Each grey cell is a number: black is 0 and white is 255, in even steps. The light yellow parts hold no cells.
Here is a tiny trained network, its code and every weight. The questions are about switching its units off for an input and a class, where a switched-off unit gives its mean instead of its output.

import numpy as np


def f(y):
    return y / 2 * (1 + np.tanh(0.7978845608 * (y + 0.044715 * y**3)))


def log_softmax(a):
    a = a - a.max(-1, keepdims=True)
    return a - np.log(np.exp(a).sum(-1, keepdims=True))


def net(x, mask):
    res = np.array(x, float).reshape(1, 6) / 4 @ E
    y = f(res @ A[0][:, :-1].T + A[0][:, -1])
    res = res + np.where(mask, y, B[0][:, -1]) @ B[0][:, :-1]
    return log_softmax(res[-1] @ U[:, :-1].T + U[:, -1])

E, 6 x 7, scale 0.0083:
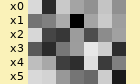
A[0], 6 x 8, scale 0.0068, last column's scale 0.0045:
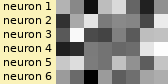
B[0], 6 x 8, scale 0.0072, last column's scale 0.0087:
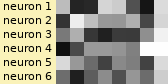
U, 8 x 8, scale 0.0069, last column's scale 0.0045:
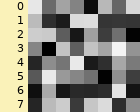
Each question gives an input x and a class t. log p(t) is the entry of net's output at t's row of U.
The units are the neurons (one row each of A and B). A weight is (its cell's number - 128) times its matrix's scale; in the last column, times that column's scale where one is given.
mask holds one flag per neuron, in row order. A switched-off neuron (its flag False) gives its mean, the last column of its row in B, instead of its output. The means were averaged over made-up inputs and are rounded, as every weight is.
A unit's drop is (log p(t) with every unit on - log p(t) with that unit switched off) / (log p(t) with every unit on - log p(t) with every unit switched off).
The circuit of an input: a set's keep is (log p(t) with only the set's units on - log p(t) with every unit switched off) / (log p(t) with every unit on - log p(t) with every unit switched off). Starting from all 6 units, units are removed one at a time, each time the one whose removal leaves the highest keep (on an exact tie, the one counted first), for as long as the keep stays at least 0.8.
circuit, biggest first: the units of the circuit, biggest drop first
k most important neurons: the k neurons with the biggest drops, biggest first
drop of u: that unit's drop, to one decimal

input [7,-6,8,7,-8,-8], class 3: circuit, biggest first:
(neuron 4)
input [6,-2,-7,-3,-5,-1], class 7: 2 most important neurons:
(neuron 2; neuron 3)
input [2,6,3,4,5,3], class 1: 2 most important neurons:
(neuron 3; neuron 1)
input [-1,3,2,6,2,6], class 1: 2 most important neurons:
(neuron 1; neuron 3)
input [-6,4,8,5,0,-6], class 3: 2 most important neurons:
(neuron 3; neuron 4)
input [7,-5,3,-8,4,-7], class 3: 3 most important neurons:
(neuron 3; neuron 4; neuron 2)
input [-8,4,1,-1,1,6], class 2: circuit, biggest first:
(neuron 4; neuron 5)
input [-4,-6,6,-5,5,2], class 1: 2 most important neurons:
(neuron 1; neuron 6)
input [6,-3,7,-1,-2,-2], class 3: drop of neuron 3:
0.3
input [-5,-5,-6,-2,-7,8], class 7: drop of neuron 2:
0.5
